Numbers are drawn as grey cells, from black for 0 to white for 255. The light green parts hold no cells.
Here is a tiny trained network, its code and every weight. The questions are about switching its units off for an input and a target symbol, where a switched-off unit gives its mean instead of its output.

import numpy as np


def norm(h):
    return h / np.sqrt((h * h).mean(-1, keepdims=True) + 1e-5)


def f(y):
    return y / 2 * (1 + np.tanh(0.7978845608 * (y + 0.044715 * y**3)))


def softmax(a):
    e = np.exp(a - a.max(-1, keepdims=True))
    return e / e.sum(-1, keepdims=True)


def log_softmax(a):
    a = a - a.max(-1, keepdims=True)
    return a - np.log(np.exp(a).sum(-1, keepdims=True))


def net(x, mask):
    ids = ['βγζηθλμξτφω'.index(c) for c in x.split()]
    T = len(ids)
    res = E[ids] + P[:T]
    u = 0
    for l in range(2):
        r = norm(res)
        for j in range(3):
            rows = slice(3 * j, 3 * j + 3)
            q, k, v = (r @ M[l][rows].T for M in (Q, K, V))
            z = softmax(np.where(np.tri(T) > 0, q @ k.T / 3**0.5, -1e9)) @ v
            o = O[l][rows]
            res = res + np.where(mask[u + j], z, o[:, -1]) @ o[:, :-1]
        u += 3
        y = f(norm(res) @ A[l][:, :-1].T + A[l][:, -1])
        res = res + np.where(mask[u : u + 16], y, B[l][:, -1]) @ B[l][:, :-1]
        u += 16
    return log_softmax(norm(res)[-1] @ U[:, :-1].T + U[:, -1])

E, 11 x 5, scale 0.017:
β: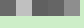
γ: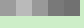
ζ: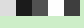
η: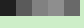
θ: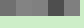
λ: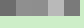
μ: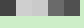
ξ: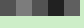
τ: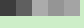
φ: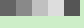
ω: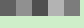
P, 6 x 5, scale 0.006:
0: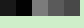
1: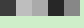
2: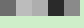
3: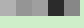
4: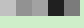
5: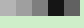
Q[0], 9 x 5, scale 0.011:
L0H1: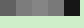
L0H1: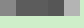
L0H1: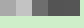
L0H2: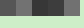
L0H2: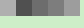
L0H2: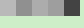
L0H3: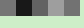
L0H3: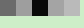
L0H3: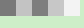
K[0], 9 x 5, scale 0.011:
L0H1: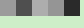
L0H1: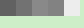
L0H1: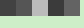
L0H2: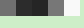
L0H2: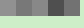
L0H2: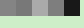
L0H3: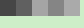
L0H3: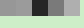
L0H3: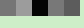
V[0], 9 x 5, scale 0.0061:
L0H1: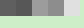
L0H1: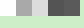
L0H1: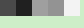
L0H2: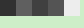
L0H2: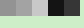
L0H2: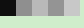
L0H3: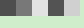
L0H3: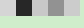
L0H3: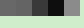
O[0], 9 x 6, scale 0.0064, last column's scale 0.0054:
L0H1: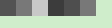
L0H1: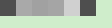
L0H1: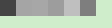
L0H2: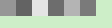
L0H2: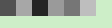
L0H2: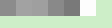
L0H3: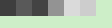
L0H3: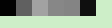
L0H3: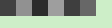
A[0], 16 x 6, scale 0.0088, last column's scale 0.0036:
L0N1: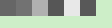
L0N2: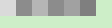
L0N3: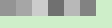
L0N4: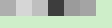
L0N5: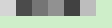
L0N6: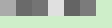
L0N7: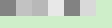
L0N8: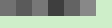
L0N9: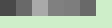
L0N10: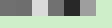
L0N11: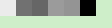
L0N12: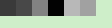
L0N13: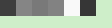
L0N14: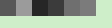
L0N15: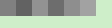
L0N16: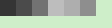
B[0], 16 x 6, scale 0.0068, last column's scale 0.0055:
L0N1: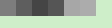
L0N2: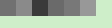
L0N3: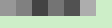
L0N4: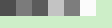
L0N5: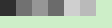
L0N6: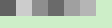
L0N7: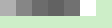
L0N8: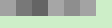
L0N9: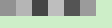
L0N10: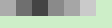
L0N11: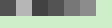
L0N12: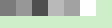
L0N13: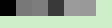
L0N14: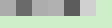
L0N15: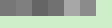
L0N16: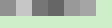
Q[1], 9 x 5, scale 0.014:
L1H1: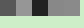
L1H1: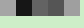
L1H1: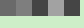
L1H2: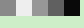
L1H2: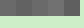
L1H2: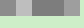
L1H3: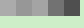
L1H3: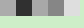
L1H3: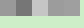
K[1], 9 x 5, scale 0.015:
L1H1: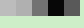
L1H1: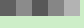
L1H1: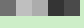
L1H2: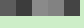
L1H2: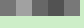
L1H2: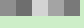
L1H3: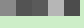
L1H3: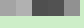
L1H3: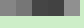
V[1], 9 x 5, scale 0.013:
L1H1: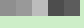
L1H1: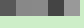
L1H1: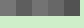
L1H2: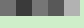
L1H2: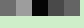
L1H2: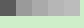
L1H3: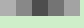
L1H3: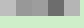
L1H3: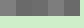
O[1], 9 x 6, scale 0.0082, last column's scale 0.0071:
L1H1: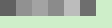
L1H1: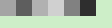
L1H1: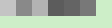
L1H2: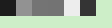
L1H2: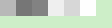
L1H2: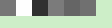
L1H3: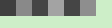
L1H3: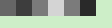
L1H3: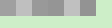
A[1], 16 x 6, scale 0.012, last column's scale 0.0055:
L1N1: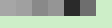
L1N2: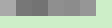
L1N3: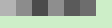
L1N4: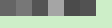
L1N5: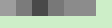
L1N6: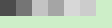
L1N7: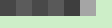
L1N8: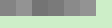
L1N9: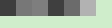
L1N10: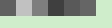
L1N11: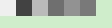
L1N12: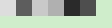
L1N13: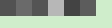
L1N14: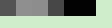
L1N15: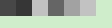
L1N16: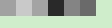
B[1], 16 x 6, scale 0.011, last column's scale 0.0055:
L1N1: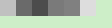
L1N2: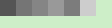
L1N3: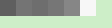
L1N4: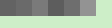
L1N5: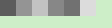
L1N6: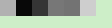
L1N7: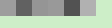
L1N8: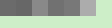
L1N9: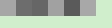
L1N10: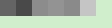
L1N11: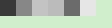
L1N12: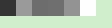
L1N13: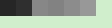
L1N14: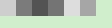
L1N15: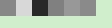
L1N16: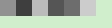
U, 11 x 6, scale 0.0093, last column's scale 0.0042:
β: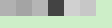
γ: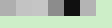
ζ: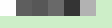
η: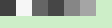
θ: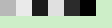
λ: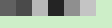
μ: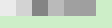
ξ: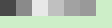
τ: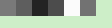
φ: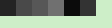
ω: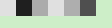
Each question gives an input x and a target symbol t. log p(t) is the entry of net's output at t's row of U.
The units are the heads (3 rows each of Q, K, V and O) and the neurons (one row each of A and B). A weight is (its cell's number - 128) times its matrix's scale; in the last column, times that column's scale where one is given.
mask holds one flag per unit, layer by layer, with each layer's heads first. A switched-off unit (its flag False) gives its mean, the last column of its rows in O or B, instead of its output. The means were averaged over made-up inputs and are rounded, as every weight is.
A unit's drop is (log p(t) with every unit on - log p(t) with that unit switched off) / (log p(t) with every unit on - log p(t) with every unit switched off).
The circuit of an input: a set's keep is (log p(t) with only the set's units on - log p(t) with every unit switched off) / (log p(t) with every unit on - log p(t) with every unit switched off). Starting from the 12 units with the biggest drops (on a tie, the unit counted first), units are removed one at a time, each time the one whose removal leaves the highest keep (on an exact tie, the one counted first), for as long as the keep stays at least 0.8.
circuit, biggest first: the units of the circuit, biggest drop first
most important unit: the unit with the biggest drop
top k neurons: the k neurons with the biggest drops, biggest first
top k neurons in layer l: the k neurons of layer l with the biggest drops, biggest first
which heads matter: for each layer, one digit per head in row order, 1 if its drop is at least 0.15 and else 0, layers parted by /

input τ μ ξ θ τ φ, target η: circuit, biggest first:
[L1H2]
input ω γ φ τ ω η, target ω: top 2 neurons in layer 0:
[L0N5, L0N2]
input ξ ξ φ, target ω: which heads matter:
011 / 010
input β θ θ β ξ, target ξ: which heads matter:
001 / 010
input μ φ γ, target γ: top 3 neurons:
[L0N12, L0N14, L1N11]
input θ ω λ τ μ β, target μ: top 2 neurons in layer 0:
[L0N4, L0N12]
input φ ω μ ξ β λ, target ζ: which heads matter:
001 / 010
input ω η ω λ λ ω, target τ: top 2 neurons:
[L0N5, L0N10]
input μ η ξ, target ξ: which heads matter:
000 / 010
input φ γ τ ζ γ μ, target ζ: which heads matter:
000 / 010
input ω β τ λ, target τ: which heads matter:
110 / 010
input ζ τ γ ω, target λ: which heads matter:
001 / 010
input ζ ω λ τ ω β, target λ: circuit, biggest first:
[L1H2, L1N16, L0H2]
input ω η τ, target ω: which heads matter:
111 / 110
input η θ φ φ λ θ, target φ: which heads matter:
000 / 011
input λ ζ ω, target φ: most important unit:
L0N10
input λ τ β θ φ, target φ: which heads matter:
111 / 011
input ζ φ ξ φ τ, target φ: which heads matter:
000 / 010
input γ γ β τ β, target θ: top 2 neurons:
[L0N16, L0N4]
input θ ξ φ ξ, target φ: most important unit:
L0H3
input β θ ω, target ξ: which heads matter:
101 / 010
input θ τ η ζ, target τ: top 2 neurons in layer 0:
[L0N5, L0N6]
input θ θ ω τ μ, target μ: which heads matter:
001 / 011
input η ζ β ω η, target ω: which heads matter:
010 / 010
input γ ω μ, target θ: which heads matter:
100 / 000
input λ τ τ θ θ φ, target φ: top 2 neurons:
[L0N10, L0N12]
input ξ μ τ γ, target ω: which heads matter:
000 / 010
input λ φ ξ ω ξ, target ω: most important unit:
L1H2
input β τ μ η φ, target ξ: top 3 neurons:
[L0N14, L1N11, L0N4]
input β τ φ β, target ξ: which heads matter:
101 / 010
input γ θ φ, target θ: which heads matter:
100 / 000
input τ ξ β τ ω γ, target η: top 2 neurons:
[L0N4, L0N12]
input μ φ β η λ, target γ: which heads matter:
010 / 011
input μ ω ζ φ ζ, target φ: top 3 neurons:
[L0N6, L0N5, L0N4]
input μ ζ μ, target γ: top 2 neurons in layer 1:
[L1N11, L1N12]
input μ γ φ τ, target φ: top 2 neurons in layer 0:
[L0N13, L0N6]
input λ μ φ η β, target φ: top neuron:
[L0N10]
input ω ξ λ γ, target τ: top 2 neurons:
[L0N5, L0N12]
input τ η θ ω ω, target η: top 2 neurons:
[L0N4, L0N2]
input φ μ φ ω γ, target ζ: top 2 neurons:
[L1N14, L0N12]
